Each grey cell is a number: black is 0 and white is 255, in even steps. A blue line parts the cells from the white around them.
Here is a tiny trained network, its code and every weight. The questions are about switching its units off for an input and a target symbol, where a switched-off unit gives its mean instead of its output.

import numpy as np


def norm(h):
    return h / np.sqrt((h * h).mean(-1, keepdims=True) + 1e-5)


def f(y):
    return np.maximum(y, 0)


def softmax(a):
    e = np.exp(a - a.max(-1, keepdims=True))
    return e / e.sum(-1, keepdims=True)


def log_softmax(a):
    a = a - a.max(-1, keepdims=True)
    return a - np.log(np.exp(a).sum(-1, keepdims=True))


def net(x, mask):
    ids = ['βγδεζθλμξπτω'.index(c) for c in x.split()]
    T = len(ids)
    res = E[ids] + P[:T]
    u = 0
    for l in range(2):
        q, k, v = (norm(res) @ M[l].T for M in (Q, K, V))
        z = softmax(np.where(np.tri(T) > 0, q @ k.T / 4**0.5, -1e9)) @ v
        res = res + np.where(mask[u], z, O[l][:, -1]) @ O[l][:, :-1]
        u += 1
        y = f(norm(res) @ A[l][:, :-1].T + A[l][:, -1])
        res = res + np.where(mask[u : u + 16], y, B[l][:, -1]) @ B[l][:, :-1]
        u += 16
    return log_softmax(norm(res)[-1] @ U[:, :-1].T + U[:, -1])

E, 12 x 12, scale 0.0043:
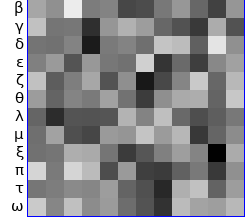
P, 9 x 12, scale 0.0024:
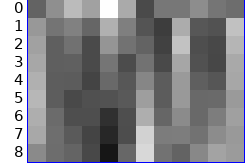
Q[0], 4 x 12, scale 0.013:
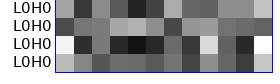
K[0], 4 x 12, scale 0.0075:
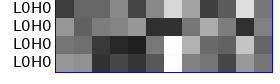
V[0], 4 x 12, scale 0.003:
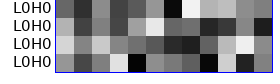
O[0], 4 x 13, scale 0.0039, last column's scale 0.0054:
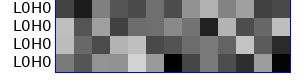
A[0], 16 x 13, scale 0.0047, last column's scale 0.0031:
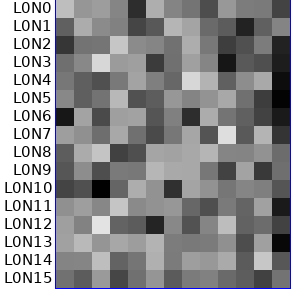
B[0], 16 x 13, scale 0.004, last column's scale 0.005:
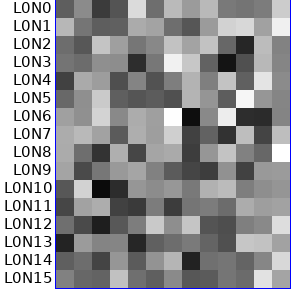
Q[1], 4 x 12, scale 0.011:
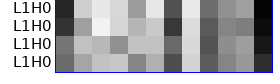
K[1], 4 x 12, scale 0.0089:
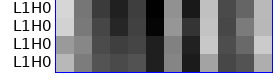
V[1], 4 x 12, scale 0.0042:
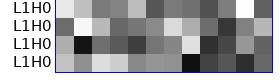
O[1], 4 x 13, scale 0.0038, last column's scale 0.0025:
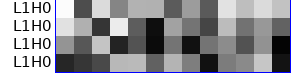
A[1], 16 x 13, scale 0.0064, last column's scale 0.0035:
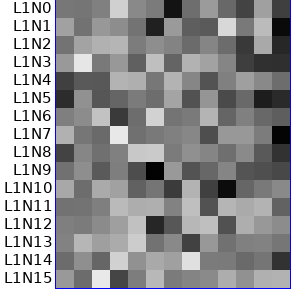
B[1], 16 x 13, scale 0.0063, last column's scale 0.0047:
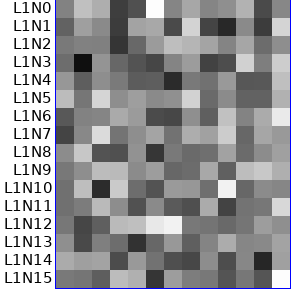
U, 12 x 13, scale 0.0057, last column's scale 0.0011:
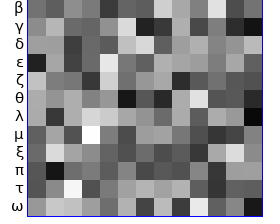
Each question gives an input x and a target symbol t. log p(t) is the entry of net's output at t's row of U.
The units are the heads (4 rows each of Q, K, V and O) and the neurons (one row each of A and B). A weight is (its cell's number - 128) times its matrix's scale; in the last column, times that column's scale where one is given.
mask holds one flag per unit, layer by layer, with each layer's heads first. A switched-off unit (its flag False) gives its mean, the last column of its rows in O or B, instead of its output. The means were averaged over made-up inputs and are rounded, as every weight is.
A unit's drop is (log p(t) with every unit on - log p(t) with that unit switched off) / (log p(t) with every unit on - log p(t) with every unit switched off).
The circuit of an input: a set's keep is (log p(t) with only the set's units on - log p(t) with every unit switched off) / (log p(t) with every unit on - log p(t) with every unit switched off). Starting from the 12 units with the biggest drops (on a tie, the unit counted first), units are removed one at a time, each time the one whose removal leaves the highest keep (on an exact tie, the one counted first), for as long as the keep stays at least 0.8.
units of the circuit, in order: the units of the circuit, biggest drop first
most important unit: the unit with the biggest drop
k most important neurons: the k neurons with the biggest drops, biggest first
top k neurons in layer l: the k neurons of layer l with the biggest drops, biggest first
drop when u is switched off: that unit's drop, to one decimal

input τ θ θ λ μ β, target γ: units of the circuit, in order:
[L1H0; L1N14]
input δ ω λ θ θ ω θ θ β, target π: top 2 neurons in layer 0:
[L0N12; L0N15]
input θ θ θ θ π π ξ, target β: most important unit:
L0H0
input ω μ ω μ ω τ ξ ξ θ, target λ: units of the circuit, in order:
[L1H0; L1N11]
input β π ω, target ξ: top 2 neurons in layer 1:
[L1N9; L1N1]
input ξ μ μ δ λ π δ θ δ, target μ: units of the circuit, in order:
[L0H0; L1H0; L0N1; L0N3]
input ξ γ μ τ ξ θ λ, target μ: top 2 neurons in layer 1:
[L1N5; L1N3]
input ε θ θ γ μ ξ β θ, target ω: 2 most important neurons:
[L1N7; L1N1]
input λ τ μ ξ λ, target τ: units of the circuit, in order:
[L1H0; L0H0; L1N5]
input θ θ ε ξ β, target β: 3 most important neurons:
[L1N3; L0N10; L0N4]
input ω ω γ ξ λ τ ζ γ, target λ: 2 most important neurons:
[L1N11; L1N1]
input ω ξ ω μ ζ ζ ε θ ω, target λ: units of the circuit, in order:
[L0H0; L1H0]
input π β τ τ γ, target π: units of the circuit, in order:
[L1H0; L1N4]
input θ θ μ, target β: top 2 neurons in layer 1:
[L1N3; L1N6]
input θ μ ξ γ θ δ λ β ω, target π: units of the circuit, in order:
[L0H0]
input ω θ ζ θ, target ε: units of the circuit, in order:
[L0H0; L0N10]
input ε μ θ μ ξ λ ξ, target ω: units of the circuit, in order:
[L1H0; L1N7]
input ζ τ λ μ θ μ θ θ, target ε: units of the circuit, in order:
[L0H0; L1H0; L1N6]
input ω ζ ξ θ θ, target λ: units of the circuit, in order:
[L0H0; L1H0]
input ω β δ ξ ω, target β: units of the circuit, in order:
[L0H0]
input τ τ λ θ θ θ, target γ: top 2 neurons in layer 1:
[L1N14; L1N11]
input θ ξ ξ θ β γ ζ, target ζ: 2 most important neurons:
[L0N7; L0N0]
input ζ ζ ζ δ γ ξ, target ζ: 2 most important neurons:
[L0N12; L0N7]
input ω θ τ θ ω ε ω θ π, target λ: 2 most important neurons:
[L1N15; L0N0]
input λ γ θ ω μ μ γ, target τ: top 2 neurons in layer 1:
[L1N5; L1N9]
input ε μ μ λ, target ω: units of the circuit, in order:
[L1H0; L1N7; L0N12]
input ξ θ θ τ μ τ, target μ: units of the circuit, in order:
[L1H0]
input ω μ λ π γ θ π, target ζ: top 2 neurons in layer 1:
[L1N15; L1N9]
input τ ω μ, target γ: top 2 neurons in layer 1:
[L1N14; L1N11]
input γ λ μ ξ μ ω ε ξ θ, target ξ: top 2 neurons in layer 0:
[L0N13; L0N11]
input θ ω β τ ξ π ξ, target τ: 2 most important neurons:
[L0N2; L0N3]
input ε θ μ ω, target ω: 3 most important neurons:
[L1N7; L1N1; L1N4]
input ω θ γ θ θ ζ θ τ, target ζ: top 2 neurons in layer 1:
[L1N15; L1N9]
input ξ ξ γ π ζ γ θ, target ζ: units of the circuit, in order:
[L0H0]
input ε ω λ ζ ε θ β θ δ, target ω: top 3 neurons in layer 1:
[L1N7; L1N3; L1N15]
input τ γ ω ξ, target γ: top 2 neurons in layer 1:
[L1N11; L1N14]
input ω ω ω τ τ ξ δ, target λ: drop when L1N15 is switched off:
0.2
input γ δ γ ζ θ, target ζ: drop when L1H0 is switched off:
0.2
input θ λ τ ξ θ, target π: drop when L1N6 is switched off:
0.4
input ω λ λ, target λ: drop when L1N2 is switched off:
0.0
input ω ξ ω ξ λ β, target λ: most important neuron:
[L1N15]
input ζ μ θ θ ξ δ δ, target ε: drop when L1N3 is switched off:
0.2
